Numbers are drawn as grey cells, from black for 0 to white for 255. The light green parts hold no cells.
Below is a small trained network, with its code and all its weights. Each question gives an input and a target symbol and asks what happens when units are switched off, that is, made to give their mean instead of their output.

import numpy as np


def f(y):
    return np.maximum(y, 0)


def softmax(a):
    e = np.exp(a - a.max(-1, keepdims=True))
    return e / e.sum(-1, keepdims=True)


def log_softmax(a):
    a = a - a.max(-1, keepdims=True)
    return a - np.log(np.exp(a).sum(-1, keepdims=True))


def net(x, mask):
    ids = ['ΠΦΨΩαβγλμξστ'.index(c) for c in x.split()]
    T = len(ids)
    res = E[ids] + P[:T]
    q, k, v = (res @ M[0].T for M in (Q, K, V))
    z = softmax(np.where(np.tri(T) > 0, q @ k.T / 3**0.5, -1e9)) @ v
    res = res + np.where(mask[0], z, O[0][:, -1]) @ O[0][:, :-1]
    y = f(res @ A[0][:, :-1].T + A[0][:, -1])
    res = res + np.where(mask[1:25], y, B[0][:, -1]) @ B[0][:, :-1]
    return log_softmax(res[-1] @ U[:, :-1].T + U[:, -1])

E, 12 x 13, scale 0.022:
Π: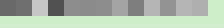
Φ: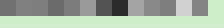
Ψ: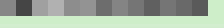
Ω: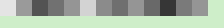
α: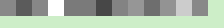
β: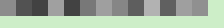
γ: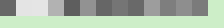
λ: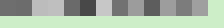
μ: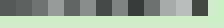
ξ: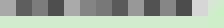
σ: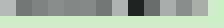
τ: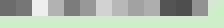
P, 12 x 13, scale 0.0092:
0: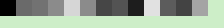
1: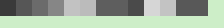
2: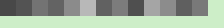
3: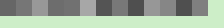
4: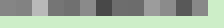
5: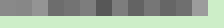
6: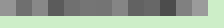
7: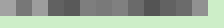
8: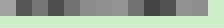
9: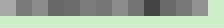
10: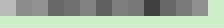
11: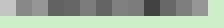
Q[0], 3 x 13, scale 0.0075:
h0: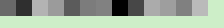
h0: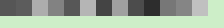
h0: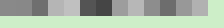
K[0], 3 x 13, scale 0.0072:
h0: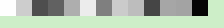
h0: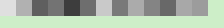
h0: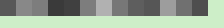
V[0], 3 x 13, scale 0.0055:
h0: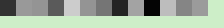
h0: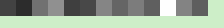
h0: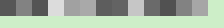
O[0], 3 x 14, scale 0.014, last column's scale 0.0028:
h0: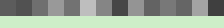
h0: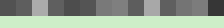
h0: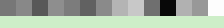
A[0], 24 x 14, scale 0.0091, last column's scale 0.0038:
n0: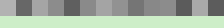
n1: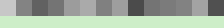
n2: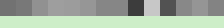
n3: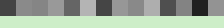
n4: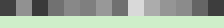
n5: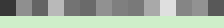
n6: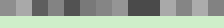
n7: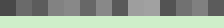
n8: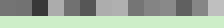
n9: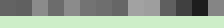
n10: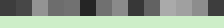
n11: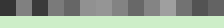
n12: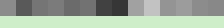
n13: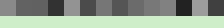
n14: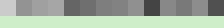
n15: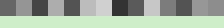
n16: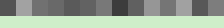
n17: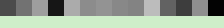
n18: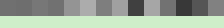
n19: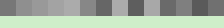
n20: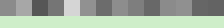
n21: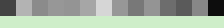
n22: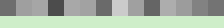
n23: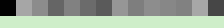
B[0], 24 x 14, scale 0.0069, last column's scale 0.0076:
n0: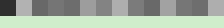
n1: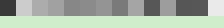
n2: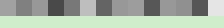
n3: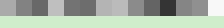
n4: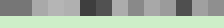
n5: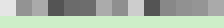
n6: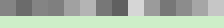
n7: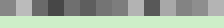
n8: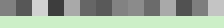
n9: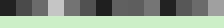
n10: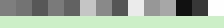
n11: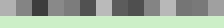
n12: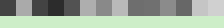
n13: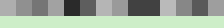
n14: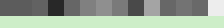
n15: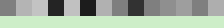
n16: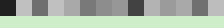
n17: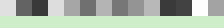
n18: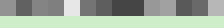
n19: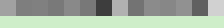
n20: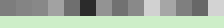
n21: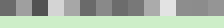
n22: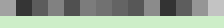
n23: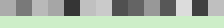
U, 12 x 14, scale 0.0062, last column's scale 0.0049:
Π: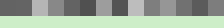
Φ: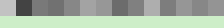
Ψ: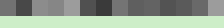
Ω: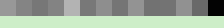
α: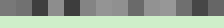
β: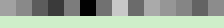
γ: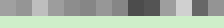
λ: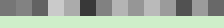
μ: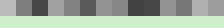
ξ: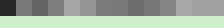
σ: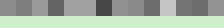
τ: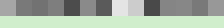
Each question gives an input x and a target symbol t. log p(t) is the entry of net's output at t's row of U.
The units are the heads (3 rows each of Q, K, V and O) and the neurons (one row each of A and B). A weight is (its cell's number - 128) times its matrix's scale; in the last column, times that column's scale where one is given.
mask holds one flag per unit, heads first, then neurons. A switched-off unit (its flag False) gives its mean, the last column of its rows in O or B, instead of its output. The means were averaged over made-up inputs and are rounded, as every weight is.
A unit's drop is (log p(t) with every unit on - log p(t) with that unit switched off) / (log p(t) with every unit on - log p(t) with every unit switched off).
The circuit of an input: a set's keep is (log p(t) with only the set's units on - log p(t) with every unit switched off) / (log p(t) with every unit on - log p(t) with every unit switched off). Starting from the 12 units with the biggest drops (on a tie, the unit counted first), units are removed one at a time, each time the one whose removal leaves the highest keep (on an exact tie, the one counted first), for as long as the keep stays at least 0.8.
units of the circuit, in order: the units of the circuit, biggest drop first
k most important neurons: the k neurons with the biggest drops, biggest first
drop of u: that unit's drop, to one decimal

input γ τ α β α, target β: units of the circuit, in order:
h0
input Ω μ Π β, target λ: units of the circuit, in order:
h0; n4; n20
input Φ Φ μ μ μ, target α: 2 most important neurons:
n10; n11
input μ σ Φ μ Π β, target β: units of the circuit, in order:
n15; h0
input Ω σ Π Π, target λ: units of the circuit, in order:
h0; n20; n2
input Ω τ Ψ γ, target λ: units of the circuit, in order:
h0; n20; n21
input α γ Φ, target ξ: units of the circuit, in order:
n12; h0; n16
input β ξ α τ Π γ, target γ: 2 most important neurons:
n10; n23
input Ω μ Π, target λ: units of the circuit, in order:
h0; n20; n4
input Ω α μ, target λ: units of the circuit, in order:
h0; n20; n4
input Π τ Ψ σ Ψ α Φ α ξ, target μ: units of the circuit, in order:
n13; n10
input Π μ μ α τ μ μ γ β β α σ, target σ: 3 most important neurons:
n6; n1; n3
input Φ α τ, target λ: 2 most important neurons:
n21; n17
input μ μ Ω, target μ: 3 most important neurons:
n17; n13; n10
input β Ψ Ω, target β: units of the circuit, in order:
h0
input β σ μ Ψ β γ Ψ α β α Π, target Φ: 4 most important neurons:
n22; n17; n23; n1
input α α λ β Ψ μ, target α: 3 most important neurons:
n10; n16; n23
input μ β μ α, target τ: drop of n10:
0.2
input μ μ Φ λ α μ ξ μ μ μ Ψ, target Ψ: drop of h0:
0.4
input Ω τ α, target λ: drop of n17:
-0.1
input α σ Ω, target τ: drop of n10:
-0.1
